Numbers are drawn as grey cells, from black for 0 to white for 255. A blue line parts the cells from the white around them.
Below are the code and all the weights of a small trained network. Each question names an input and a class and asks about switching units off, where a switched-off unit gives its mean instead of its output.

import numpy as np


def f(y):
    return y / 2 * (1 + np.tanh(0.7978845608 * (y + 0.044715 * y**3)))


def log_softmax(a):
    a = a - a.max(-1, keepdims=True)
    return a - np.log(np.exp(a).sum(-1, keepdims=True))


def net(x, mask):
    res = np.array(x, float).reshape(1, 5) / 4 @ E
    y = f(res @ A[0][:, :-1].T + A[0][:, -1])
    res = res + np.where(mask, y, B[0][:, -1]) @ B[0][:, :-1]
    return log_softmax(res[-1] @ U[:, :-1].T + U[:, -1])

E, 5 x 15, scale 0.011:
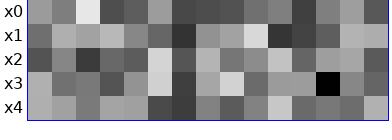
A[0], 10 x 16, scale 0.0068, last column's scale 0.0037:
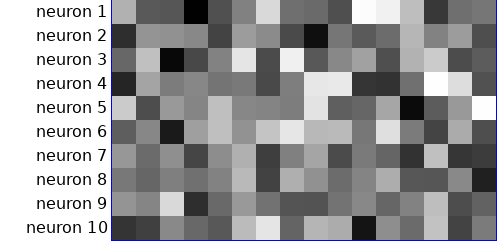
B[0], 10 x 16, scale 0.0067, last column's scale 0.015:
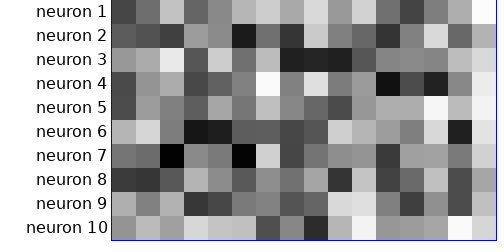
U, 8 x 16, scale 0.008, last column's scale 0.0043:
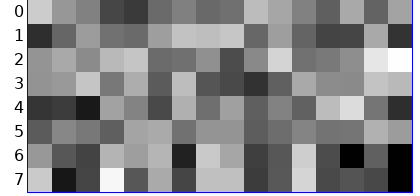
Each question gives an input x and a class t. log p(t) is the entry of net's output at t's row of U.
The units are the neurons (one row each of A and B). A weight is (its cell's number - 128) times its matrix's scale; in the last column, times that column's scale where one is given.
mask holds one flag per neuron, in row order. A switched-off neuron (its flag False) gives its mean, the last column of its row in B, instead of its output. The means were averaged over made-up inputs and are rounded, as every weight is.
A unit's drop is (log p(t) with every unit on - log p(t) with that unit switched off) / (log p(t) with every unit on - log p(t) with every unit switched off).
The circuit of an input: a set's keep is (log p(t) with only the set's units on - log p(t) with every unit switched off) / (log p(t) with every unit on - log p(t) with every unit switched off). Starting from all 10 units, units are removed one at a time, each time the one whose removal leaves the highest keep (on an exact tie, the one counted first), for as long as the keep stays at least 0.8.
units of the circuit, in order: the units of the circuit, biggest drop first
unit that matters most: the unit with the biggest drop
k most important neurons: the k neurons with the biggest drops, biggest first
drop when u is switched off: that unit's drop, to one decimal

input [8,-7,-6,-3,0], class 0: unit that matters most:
neuron 9
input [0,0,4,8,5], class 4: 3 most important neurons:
[neuron 7; neuron 8; neuron 10]
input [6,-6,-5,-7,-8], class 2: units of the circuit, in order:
[neuron 10; neuron 3]
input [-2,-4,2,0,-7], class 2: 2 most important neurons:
[neuron 10; neuron 4]
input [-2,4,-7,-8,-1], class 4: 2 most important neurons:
[neuron 2; neuron 3]
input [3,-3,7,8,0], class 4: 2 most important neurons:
[neuron 7; neuron 8]
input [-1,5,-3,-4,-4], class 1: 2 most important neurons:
[neuron 4; neuron 3]
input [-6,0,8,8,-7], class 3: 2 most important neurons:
[neuron 3; neuron 10]
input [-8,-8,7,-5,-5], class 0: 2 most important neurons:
[neuron 6; neuron 4]
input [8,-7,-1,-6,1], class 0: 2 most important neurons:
[neuron 9; neuron 4]
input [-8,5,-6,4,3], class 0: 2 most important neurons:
[neuron 6; neuron 3]
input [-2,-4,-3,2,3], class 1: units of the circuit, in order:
[neuron 10; neuron 1]
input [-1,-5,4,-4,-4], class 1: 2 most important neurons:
[neuron 1; neuron 5]
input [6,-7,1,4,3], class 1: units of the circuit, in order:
[neuron 1]
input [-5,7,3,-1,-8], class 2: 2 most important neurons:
[neuron 10; neuron 1]
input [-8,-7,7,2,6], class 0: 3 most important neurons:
[neuron 6; neuron 4; neuron 10]
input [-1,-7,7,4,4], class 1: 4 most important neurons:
[neuron 1; neuron 10; neuron 5; neuron 8]
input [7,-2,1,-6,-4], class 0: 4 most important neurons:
[neuron 9; neuron 7; neuron 5; neuron 8]
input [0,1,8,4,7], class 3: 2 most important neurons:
[neuron 3; neuron 10]
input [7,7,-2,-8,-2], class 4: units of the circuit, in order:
[neuron 2]
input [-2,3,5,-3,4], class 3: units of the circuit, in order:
[neuron 3; neuron 10]
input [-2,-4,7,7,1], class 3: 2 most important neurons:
[neuron 3; neuron 2]
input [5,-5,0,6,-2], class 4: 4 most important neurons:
[neuron 7; neuron 6; neuron 4; neuron 8]
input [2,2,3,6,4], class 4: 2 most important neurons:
[neuron 7; neuron 10]
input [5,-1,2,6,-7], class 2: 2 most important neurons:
[neuron 10; neuron 6]
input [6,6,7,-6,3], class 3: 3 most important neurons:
[neuron 3; neuron 6; neuron 1]
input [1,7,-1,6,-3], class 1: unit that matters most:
neuron 4
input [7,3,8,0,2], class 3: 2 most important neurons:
[neuron 3; neuron 6]
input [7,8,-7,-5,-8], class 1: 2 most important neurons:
[neuron 4; neuron 6]
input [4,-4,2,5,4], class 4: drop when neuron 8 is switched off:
0.3
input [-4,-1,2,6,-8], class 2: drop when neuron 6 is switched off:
0.0
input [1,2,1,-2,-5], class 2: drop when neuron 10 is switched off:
0.9
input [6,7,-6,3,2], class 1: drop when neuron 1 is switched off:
-0.1
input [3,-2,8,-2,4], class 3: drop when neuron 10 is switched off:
0.1
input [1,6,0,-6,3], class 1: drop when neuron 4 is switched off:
0.7
